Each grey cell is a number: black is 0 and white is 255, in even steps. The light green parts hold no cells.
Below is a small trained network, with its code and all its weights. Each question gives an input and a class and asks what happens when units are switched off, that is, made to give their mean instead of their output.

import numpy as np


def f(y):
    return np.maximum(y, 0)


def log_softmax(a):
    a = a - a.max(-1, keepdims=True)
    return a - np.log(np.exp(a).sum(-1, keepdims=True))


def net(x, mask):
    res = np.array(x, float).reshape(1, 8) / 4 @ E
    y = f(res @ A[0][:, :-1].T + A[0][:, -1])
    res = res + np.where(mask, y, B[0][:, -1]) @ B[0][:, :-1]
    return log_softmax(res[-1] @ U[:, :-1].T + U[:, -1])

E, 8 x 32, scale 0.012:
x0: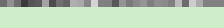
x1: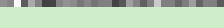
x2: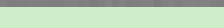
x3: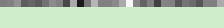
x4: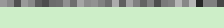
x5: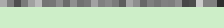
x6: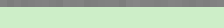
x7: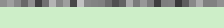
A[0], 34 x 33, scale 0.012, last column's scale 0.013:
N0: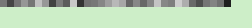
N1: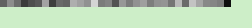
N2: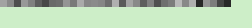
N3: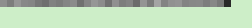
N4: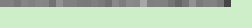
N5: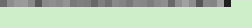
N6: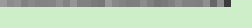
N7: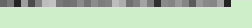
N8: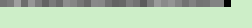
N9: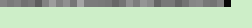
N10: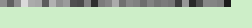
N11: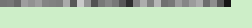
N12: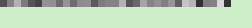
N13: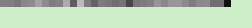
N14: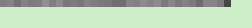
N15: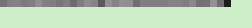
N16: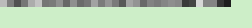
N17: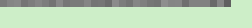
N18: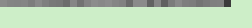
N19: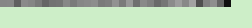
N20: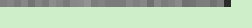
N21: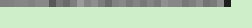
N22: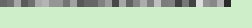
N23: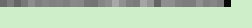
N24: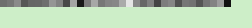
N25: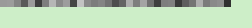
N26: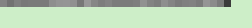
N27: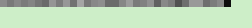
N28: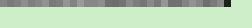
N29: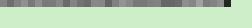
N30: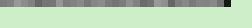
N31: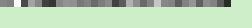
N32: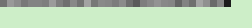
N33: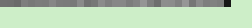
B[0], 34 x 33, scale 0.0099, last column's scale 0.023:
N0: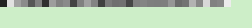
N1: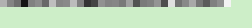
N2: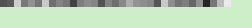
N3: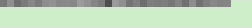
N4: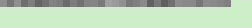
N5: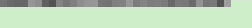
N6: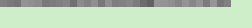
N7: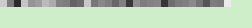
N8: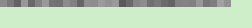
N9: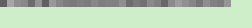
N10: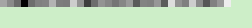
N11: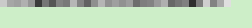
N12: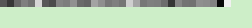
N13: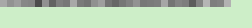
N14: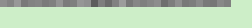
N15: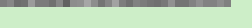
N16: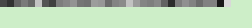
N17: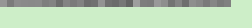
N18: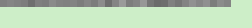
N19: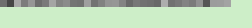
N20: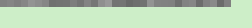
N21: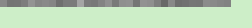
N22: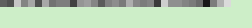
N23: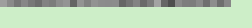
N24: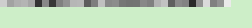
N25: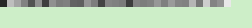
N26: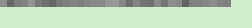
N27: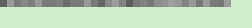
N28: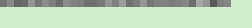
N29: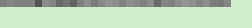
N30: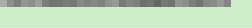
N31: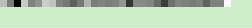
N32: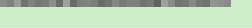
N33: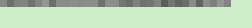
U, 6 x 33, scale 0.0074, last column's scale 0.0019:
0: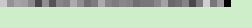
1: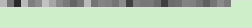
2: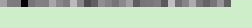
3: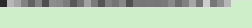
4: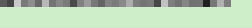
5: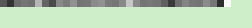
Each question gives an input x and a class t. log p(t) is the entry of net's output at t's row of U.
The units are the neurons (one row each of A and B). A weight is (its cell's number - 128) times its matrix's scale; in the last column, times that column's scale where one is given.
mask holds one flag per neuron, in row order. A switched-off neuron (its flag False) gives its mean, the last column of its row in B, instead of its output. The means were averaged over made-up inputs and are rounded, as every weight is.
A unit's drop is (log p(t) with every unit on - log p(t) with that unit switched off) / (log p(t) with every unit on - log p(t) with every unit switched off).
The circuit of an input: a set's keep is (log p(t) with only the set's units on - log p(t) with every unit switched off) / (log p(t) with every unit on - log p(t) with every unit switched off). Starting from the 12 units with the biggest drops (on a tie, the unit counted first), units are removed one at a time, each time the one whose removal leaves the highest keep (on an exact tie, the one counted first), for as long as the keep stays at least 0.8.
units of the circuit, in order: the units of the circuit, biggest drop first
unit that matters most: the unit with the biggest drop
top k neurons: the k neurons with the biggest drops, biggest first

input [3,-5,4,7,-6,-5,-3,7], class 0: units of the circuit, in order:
(N24)
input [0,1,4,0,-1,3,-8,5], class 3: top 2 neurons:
(N25, N12)
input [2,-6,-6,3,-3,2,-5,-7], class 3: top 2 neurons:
(N0, N31)
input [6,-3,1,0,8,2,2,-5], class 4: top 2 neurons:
(N2, N10)
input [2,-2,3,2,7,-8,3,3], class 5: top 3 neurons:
(N12, N22, N5)
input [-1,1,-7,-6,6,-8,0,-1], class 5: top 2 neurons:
(N12, N24)
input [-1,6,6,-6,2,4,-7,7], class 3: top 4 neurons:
(N25, N24, N7, N27)
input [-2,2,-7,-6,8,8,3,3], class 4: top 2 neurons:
(N2, N12)
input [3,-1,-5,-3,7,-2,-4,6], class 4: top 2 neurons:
(N2, N0)
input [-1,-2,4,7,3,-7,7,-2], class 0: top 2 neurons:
(N24, N16)
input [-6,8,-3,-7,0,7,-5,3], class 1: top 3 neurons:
(N31, N24, N12)
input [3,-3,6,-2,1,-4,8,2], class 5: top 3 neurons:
(N31, N10, N12)
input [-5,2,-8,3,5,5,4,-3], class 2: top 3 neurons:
(N10, N12, N22)
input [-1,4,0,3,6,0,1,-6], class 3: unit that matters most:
N0
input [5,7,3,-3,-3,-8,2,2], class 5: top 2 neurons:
(N12, N7)
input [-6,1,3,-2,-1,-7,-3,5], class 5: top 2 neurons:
(N12, N1)
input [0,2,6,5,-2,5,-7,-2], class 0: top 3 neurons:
(N24, N12, N5)
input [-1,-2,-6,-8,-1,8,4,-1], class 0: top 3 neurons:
(N11, N12, N13)
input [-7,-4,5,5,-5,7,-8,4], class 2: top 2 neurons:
(N10, N12)
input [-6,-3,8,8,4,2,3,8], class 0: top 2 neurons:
(N24, N0)
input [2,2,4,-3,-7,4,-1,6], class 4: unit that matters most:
N22
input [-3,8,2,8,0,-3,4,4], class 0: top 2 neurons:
(N24, N7)
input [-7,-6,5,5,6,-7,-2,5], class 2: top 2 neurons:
(N10, N31)
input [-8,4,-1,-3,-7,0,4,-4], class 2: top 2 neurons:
(N10, N2)
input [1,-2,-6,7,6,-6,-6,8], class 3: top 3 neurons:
(N25, N11, N27)
